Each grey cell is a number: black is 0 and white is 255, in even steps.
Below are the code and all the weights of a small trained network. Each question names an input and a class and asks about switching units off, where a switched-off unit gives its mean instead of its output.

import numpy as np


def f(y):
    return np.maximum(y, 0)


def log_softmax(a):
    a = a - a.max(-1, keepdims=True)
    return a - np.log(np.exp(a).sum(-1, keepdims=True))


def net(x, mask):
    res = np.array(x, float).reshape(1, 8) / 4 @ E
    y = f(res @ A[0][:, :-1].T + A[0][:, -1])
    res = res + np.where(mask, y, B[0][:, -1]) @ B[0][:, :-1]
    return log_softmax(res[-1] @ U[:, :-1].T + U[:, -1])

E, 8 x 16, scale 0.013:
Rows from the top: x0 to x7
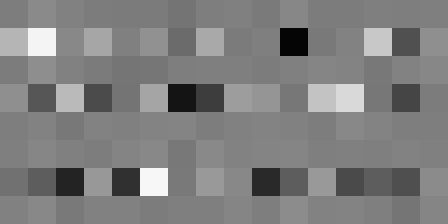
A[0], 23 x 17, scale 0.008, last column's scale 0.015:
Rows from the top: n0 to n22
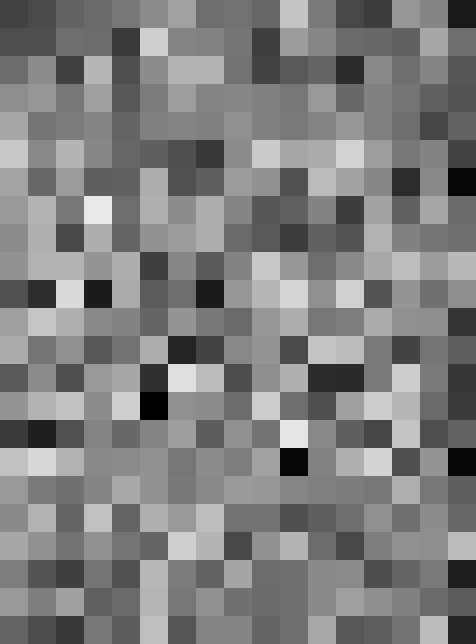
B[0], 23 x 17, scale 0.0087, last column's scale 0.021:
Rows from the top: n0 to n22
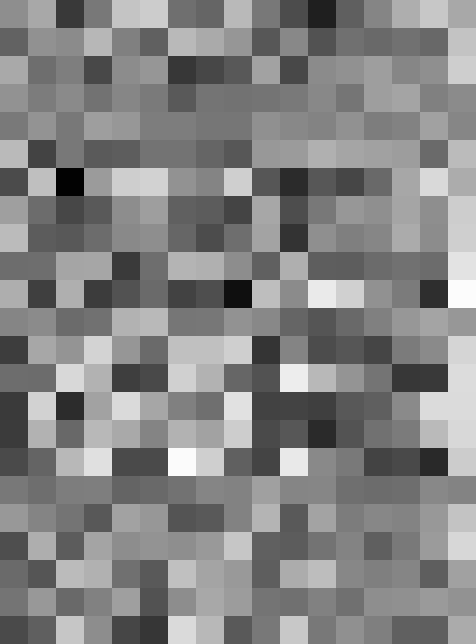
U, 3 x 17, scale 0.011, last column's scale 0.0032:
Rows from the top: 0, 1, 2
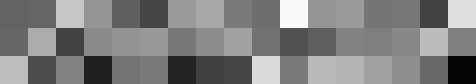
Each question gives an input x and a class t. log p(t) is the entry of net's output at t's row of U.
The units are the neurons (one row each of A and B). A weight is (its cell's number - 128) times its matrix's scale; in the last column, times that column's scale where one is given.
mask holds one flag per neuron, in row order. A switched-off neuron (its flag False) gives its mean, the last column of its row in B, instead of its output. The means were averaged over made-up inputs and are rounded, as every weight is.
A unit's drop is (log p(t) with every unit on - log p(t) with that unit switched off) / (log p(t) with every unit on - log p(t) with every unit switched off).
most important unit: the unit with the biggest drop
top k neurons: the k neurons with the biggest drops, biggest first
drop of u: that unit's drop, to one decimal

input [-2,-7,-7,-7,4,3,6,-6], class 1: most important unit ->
n0
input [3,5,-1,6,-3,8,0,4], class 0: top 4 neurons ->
(n16 n14 n15 n0)
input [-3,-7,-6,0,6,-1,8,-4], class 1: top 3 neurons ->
(n0 n15 n13)
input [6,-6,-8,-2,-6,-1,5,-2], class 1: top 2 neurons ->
(n0 n15)
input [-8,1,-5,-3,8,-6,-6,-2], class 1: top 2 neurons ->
(n14 n16)
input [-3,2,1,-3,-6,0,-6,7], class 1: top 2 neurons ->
(n14 n10)
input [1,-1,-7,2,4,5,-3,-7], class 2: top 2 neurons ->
(n16 n13)
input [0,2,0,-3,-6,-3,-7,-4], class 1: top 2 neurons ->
(n14 n11)
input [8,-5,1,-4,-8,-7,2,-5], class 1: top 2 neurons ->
(n0 n15)
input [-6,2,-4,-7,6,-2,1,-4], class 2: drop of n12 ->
0.1
